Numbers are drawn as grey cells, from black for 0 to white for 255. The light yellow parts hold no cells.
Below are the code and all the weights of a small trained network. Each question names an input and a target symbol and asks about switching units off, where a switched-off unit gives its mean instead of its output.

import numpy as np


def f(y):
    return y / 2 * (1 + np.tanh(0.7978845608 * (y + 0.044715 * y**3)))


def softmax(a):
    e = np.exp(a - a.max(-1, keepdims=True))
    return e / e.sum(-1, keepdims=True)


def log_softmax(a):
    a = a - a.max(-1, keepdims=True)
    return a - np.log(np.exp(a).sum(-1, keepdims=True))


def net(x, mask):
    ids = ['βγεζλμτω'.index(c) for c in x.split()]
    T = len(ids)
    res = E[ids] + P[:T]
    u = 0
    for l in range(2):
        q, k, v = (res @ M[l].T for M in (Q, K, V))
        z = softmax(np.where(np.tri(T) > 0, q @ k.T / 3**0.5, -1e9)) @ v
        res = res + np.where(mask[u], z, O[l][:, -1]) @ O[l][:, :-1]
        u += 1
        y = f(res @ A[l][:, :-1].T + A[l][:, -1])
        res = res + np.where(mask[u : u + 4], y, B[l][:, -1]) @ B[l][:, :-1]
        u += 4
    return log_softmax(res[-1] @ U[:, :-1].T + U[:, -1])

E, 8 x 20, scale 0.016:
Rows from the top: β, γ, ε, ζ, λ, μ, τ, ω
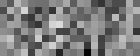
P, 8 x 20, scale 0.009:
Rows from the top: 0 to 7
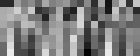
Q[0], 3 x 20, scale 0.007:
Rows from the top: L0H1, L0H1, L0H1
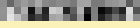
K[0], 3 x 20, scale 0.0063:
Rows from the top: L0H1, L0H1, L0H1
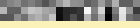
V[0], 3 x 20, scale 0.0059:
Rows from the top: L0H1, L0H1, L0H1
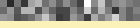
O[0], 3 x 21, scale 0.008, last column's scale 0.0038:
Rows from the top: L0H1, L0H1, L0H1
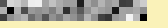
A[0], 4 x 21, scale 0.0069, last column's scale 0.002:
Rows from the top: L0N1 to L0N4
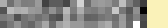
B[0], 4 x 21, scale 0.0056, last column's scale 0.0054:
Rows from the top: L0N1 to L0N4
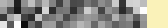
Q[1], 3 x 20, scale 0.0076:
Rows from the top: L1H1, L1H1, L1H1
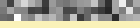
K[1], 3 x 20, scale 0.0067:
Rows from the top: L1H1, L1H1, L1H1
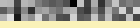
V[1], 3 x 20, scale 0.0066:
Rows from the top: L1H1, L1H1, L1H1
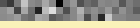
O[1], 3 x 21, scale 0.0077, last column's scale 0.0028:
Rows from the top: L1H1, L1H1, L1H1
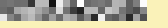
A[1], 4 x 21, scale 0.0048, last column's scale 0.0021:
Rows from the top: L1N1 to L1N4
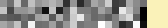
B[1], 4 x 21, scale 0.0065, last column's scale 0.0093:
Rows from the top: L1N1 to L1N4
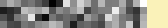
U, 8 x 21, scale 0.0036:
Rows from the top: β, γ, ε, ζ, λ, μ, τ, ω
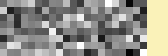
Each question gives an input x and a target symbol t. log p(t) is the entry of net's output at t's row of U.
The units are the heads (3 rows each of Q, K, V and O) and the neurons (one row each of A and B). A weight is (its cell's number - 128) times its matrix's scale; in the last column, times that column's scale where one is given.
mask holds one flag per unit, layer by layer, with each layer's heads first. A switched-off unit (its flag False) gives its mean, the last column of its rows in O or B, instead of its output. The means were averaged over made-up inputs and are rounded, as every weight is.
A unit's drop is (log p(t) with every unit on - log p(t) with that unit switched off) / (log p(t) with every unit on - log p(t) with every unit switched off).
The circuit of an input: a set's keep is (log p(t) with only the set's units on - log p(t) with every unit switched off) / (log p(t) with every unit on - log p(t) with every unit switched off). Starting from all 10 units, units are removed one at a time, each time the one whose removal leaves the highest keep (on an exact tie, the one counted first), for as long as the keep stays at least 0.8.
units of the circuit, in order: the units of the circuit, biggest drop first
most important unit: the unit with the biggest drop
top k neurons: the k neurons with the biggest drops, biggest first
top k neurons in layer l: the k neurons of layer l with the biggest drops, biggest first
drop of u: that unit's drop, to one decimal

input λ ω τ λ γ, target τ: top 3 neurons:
[L1N1 L0N4 L0N2]
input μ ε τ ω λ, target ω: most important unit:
L1H1
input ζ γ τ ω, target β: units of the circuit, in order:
[L1H1 L0H1]
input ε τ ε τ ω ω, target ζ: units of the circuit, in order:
[L0H1 L0N2]
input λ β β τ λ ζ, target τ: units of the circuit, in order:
[L0H1 L1N1 L0N4]
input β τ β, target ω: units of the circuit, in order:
[L0H1 L1N1]
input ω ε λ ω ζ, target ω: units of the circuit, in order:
[L1H1 L1N1]
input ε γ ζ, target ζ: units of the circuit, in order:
[L0H1 L0N2]
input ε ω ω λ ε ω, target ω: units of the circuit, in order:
[L1H1 L0H1 L1N1]
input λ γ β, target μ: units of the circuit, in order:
[L1H1 L1N1]
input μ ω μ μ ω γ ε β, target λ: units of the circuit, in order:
[L1H1 L0H1]
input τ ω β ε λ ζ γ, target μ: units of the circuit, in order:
[L0H1 L1N1]
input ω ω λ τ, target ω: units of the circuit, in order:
[L1H1 L1N1]
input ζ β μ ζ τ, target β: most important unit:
L1H1
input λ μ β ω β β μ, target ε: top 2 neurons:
[L1N1 L1N2]
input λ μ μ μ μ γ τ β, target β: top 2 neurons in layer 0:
[L0N2 L0N1]
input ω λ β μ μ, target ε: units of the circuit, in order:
[L1N2 L1H1 L1N1 L0H1]
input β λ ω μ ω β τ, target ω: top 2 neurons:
[L0N2 L0N1]
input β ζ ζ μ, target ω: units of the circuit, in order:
[L0H1 L1N1]
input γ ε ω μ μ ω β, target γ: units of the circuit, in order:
[L0H1]
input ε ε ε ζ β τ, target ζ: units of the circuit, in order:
[L0H1 L0N2]
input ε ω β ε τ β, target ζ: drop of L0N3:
0.0
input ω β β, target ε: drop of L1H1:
0.4
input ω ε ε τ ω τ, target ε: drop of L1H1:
0.4
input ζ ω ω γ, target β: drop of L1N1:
0.2
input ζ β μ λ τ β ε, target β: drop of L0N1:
0.1
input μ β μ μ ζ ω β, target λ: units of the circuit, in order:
[L1H1]
